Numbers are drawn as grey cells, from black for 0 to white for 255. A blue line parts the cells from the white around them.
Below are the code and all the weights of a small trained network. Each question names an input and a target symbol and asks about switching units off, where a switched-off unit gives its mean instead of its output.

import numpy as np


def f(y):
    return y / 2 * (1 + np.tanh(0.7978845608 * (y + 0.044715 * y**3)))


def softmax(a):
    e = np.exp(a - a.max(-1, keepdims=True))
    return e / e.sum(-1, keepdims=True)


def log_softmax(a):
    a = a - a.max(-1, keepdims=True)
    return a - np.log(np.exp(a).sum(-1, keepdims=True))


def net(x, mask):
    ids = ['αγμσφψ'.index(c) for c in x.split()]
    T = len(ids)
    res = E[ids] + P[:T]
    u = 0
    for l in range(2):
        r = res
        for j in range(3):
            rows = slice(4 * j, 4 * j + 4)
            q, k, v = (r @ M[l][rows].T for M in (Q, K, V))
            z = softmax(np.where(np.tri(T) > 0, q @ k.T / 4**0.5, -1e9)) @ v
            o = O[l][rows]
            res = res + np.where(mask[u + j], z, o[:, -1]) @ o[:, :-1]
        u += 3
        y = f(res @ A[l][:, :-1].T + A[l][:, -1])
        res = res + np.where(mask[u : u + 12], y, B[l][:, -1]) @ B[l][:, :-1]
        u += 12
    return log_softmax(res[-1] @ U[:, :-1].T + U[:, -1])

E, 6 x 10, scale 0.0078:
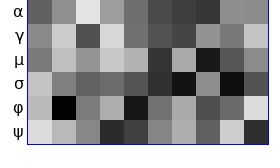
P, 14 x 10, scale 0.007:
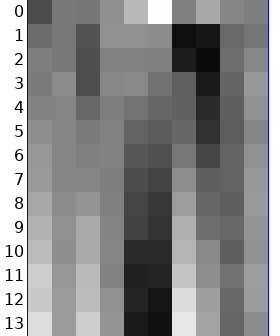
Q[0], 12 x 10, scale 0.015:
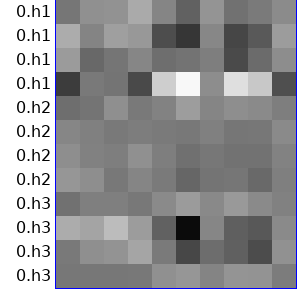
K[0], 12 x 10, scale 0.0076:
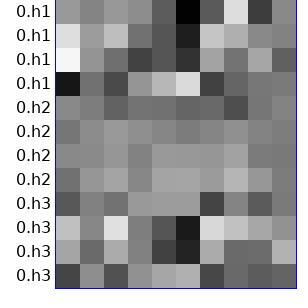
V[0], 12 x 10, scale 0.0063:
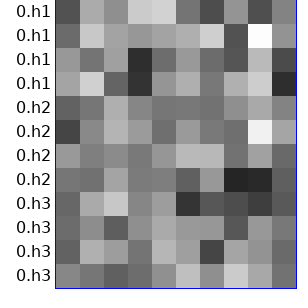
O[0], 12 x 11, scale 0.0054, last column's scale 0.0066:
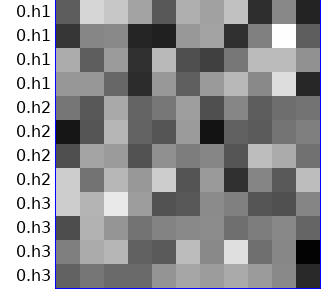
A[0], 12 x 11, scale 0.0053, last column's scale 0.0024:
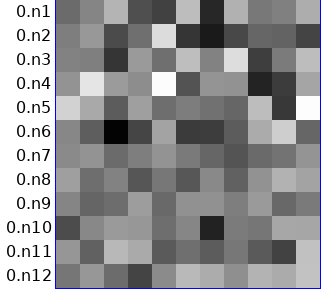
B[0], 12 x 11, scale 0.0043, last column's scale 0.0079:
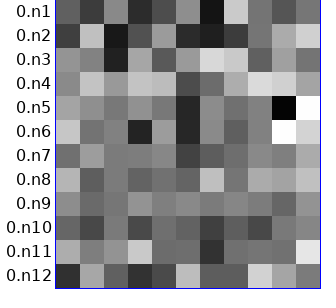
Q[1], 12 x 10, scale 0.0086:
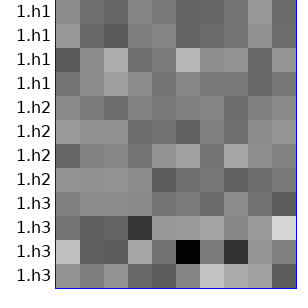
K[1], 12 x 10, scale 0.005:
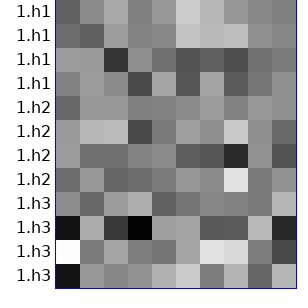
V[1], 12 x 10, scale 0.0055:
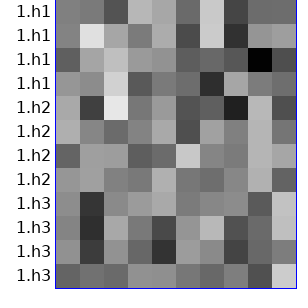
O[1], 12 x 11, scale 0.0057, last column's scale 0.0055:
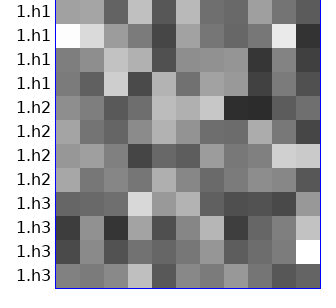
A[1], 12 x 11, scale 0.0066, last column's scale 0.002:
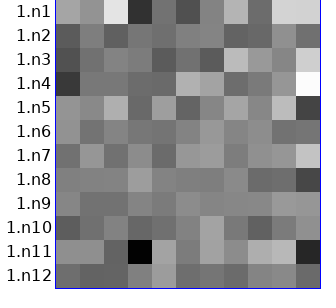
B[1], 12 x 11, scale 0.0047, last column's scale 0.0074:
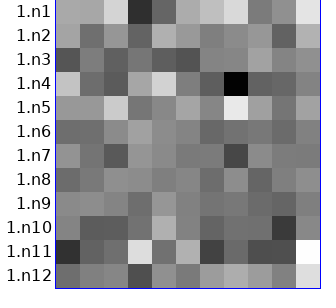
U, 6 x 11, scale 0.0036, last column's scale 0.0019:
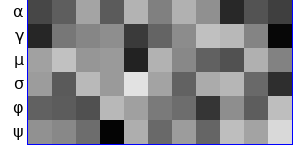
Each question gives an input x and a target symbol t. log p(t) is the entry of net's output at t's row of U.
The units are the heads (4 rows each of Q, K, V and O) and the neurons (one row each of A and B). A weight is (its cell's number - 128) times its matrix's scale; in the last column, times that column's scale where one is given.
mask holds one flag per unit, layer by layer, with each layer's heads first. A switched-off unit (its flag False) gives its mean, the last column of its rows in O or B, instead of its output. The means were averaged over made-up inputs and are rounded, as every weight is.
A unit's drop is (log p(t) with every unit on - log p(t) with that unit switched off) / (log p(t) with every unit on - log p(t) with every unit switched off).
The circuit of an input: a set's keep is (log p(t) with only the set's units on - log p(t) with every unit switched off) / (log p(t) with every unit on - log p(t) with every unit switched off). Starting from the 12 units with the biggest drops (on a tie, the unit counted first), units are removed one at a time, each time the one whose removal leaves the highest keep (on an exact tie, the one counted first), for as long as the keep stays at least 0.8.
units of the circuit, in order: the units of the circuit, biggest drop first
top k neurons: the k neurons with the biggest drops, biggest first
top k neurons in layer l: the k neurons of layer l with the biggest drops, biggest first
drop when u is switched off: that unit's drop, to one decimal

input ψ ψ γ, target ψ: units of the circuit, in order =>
0.h1, 0.n6
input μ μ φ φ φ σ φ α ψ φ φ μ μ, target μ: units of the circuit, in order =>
1.h1
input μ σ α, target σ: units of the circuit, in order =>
1.h3, 0.h1
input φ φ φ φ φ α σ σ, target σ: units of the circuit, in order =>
0.h1, 1.h3, 0.n4
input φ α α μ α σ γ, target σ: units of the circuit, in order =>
1.h3, 0.h1, 0.n4
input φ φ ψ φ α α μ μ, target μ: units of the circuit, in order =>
0.h1, 1.h1
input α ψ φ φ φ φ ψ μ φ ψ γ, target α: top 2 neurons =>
0.n1, 1.n11
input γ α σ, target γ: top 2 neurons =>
0.n3, 1.n3
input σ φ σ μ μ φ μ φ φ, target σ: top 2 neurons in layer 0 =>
0.n4, 0.n3
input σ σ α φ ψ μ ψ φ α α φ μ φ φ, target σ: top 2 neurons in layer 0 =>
0.n3, 0.n4
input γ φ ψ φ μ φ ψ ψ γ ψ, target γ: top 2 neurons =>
0.n3, 1.n11
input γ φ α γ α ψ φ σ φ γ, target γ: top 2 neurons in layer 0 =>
0.n3, 0.n5
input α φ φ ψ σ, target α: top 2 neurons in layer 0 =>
0.n1, 0.n10
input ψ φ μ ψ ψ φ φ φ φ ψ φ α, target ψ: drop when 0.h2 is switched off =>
0.1
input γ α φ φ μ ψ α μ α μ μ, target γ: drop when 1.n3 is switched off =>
0.1
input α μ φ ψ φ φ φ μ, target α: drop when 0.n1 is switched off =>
0.4
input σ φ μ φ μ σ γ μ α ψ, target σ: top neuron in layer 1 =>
1.n5
